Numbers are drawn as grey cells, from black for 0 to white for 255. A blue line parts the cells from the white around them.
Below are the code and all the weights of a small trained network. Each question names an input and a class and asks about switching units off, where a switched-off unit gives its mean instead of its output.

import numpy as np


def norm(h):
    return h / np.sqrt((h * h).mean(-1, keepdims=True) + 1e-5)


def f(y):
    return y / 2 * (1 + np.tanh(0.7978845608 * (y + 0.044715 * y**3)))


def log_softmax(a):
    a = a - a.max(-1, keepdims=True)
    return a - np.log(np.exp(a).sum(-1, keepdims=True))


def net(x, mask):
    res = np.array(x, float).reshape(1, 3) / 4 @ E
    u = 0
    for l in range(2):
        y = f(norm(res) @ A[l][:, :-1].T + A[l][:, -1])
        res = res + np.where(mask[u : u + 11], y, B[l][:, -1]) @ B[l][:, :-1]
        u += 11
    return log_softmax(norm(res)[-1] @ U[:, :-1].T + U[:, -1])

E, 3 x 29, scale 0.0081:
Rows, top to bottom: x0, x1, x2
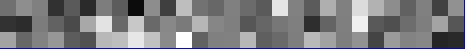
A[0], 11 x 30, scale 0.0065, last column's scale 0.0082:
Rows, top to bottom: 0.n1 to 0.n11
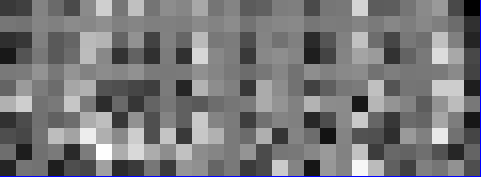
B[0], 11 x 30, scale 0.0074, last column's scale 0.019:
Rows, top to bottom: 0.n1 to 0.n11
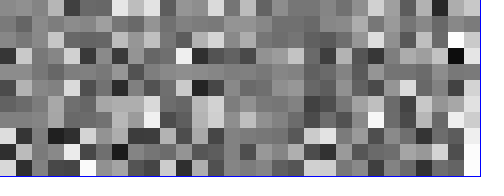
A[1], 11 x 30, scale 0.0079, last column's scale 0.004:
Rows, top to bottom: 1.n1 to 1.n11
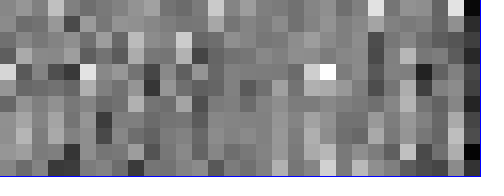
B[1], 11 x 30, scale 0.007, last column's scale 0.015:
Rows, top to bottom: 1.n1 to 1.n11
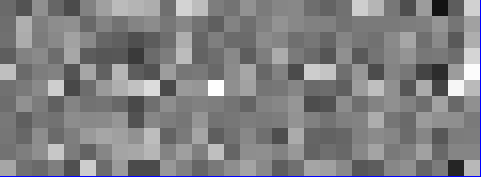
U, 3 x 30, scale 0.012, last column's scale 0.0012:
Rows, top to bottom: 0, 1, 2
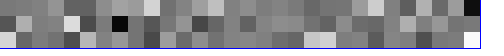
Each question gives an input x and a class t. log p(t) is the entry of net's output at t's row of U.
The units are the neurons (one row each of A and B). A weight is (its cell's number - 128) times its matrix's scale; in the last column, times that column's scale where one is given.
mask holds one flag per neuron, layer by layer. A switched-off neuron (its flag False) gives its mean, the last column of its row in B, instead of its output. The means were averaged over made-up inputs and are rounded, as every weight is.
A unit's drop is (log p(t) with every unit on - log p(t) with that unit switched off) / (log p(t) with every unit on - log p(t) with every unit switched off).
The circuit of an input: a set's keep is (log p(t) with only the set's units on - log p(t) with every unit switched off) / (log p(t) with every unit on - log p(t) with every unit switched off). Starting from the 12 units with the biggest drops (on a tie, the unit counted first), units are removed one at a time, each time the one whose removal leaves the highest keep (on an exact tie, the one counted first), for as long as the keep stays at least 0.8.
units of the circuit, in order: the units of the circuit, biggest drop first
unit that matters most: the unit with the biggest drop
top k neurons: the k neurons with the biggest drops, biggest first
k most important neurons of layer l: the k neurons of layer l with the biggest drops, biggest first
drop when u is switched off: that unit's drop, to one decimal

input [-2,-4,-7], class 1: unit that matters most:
0.n6
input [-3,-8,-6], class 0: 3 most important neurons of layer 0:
0.n7; 0.n4; 0.n10
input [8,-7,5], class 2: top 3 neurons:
0.n10; 0.n8; 0.n3
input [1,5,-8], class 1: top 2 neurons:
0.n4; 0.n6
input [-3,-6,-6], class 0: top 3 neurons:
0.n7; 0.n10; 0.n4
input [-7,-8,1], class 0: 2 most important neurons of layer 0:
0.n11; 0.n7
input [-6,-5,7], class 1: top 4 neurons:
0.n11; 0.n9; 0.n8; 0.n3
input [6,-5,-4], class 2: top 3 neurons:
0.n11; 0.n10; 0.n8
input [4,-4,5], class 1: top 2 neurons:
0.n11; 0.n9
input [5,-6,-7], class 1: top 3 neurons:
0.n6; 0.n1; 0.n8
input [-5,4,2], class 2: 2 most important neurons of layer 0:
0.n9; 0.n7
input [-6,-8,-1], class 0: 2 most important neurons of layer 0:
0.n11; 0.n7
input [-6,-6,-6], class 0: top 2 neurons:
0.n11; 0.n4
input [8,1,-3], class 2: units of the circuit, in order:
0.n11
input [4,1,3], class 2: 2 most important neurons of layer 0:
0.n11; 0.n4
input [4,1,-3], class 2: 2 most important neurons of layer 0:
0.n11; 0.n10
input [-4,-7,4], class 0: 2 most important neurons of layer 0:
0.n11; 0.n9
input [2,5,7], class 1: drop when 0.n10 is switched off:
1.6
